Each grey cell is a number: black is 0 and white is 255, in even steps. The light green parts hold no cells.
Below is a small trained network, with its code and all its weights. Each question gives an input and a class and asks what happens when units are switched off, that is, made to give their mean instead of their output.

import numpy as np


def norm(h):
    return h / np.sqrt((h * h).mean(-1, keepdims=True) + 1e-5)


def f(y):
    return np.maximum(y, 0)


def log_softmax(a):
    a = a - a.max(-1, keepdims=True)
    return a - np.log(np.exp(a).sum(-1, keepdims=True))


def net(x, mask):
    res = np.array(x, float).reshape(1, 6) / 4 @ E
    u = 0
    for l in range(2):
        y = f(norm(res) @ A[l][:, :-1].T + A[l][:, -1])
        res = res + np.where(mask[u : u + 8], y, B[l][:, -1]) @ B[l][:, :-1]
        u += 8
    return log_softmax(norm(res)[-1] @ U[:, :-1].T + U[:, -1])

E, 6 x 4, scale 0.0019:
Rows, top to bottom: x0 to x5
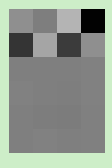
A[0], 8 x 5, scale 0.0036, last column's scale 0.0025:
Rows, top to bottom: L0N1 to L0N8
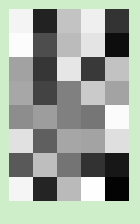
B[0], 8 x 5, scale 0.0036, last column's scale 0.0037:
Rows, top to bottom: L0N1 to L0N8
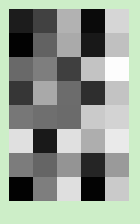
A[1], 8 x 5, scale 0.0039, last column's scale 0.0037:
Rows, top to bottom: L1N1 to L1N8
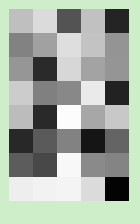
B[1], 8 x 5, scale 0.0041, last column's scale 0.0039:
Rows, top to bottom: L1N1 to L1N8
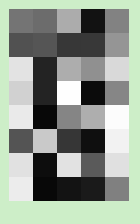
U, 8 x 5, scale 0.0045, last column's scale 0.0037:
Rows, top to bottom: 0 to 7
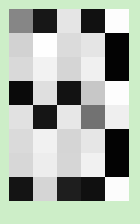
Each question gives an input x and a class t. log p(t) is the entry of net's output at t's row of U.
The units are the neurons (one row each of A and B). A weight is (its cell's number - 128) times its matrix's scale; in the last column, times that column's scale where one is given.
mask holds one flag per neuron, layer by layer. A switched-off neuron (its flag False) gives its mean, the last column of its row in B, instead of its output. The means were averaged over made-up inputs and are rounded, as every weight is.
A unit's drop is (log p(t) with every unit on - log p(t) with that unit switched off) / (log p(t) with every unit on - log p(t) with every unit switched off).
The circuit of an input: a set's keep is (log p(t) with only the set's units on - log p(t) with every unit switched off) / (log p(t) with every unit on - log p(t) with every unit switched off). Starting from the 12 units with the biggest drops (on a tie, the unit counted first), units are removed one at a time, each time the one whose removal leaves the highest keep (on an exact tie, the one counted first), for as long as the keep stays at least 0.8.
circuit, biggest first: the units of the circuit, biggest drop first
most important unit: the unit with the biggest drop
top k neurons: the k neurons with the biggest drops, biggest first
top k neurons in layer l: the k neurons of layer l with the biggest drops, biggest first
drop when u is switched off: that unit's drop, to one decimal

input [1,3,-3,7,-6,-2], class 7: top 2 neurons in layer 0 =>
[L0N6; L0N3]
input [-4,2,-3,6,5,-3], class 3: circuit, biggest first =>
[L0N6; L1N7; L1N5; L0N1]
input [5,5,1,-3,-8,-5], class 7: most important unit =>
L0N6
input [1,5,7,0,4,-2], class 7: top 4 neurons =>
[L0N6; L0N3; L1N5; L0N7]
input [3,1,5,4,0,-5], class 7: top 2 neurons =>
[L0N6; L1N5]
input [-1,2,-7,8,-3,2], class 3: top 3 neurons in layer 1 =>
[L1N7; L1N5; L1N3]
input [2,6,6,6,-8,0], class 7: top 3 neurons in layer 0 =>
[L0N6; L0N3; L0N7]
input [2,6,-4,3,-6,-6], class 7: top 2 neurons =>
[L0N6; L0N3]
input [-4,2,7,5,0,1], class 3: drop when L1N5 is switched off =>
0.2
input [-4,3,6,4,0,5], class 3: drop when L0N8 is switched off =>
0.1
